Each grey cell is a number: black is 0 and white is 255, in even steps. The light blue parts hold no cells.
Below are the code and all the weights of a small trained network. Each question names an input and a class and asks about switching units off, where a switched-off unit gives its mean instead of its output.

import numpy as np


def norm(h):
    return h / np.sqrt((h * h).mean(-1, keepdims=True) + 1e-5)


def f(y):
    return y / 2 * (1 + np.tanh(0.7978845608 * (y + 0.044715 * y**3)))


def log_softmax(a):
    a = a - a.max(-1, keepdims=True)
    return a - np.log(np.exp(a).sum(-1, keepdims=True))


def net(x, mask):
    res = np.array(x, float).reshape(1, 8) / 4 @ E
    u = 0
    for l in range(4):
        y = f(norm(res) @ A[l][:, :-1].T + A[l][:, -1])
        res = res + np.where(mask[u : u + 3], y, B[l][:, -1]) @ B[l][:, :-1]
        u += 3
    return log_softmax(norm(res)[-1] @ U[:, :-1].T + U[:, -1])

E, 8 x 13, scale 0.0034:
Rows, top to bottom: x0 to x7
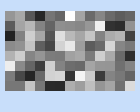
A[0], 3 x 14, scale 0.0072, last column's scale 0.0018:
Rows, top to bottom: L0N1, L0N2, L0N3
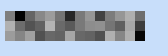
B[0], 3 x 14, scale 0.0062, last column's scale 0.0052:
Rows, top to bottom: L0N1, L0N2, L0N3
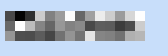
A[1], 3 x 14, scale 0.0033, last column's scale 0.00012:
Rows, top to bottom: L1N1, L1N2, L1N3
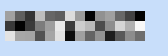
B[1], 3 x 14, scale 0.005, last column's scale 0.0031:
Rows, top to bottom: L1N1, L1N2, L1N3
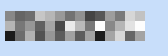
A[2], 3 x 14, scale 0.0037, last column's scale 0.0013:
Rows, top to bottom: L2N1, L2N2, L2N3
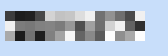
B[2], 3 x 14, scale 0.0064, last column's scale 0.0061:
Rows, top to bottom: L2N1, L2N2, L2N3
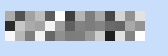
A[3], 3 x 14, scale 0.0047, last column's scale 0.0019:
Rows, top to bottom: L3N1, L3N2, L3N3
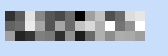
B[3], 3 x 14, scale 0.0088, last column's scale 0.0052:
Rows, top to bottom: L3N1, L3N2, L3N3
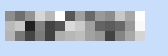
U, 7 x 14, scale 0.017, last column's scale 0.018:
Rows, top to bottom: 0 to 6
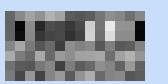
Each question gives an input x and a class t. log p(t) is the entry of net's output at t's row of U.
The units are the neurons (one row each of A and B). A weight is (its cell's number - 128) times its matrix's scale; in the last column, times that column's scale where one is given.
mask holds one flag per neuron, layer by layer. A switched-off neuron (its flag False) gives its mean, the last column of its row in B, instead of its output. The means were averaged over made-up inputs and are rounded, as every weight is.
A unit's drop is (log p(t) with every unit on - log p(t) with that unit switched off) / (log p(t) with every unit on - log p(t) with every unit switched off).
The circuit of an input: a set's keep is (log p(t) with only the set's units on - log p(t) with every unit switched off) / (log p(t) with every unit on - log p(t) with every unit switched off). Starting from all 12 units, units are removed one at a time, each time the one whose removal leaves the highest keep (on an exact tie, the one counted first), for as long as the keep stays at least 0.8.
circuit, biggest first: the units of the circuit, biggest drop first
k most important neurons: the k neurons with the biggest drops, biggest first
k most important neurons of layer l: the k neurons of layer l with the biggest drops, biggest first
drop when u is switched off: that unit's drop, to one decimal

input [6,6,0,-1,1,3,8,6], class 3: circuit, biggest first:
L0N1, L3N1, L0N2, L2N3
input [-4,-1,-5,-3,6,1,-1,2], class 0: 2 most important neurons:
L0N2, L3N2
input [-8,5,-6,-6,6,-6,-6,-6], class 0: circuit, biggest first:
L0N1, L3N2, L2N3
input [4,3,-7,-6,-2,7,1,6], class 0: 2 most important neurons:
L0N2, L3N2
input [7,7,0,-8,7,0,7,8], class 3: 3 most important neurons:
L0N1, L3N1, L2N3
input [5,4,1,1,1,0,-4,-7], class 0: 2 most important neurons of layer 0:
L0N1, L0N3
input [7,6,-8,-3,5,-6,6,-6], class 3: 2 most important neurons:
L3N1, L0N1
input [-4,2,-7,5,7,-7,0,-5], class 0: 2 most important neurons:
L0N1, L3N2
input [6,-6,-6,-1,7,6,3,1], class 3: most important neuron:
L0N2
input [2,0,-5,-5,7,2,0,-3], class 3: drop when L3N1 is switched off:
0.2
